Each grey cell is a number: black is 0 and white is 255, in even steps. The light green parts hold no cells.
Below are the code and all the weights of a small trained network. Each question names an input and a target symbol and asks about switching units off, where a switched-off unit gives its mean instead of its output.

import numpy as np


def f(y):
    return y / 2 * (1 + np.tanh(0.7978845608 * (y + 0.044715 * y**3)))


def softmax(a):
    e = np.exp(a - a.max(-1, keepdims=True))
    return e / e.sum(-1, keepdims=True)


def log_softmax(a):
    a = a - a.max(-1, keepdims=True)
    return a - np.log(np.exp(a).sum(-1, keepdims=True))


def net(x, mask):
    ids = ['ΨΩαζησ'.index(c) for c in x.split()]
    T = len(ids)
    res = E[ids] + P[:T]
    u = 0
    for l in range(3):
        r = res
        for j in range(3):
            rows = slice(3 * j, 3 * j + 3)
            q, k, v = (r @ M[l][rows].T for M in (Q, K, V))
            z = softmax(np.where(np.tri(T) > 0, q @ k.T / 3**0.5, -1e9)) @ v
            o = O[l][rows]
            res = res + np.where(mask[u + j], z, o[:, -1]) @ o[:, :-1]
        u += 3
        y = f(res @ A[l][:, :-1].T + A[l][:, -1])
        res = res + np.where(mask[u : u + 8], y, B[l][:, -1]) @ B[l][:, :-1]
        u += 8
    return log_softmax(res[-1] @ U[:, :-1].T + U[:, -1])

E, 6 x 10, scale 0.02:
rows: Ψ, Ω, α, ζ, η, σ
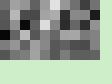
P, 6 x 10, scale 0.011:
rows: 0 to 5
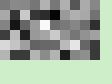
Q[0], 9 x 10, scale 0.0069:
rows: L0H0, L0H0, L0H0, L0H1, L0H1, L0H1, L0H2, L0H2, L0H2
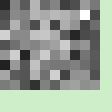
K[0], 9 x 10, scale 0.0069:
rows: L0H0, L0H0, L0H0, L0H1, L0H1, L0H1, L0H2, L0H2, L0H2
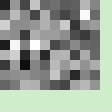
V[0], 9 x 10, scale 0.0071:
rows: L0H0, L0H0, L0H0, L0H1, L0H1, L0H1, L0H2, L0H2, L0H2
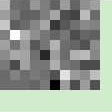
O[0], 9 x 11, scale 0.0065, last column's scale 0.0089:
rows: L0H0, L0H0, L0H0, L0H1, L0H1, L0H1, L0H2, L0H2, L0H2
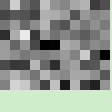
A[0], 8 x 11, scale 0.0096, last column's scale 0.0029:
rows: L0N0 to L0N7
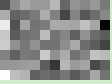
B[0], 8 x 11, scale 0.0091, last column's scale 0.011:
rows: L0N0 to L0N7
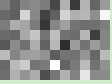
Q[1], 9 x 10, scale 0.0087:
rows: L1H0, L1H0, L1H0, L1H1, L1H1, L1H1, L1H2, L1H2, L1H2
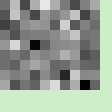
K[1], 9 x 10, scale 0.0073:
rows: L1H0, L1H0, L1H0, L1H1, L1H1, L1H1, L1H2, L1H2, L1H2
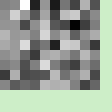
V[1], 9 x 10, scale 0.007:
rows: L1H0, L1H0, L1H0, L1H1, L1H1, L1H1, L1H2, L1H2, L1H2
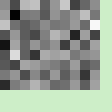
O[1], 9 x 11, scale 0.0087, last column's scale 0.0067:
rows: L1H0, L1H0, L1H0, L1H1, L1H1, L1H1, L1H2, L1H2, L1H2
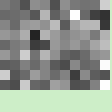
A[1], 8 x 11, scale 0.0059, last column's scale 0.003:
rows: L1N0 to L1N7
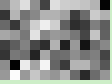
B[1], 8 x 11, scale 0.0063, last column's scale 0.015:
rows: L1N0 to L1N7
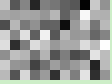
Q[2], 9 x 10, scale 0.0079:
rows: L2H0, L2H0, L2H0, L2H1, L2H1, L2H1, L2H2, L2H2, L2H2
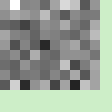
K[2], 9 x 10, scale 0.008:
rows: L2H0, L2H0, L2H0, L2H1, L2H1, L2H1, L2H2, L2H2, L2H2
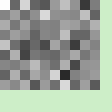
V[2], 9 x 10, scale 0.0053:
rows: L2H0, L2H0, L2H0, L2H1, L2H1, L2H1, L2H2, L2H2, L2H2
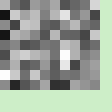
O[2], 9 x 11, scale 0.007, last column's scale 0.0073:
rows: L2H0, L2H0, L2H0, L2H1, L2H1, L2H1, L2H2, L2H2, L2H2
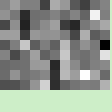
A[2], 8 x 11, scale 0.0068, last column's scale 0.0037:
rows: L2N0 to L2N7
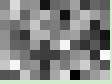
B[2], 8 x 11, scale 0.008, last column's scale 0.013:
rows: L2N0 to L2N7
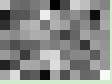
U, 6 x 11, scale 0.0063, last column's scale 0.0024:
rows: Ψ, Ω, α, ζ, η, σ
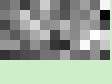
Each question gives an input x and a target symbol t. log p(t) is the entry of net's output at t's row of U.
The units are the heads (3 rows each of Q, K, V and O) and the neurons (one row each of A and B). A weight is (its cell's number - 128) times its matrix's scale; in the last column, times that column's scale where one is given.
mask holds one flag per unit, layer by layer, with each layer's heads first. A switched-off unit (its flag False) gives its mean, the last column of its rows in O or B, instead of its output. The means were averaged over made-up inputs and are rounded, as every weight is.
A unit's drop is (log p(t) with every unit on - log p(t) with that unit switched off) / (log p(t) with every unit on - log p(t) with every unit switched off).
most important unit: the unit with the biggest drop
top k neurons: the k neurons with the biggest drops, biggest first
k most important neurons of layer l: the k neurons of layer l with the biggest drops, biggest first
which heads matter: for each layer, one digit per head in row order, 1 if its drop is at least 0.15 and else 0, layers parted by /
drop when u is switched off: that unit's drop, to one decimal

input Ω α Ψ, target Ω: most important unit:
L1H1
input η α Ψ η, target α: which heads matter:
111 / 100 / 001
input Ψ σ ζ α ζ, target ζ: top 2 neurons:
(L2N7; L0N5)
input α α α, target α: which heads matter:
000 / 000 / 000
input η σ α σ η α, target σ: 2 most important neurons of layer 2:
(L2N4; L2N7)
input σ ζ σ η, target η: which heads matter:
011 / 100 / 000
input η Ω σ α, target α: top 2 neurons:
(L1N1; L2N6)
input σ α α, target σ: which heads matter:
001 / 110 / 000
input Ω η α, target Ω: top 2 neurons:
(L0N1; L1N5)
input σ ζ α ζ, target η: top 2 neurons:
(L0N1; L2N7)
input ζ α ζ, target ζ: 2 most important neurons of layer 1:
(L1N4; L1N5)
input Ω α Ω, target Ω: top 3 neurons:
(L0N1; L1N5; L0N5)
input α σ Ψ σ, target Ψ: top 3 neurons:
(L0N1; L2N1; L1N2)
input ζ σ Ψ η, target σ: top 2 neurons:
(L0N0; L2N4)
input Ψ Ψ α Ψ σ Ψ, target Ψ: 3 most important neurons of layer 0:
(L0N5; L0N1; L0N3)
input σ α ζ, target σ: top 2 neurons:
(L0N1; L0N0)
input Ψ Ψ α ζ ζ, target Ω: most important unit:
L0N6
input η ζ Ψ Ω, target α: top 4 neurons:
(L2N6; L1N1; L0N1; L1N7)
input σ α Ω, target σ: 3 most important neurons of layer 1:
(L1N2; L1N1; L1N6)
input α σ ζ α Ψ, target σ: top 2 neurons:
(L0N7; L1N0)
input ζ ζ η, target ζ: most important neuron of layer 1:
(L1N4)
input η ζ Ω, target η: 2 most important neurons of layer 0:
(L0N1; L0N3)
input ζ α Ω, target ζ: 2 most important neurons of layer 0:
(L0N1; L0N0)
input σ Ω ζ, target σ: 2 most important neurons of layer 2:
(L2N7; L2N4)
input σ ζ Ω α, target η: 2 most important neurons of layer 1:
(L1N1; L1N7)
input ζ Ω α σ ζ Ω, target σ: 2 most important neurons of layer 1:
(L1N2; L1N1)
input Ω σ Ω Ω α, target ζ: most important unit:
L2N7
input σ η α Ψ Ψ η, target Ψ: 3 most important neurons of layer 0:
(L0N1; L0N3; L0N5)
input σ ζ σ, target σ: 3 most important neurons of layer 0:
(L0N1; L0N0; L0N5)
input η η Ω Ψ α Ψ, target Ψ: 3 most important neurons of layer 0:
(L0N5; L0N3; L0N1)
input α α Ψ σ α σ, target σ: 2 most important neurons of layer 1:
(L1N1; L1N6)
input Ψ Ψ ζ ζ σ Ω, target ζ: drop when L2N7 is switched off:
0.2
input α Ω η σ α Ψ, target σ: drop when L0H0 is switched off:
-0.1
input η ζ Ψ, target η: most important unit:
L1H0
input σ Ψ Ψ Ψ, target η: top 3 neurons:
(L0N1; L1N1; L2N7)
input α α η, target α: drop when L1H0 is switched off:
0.2
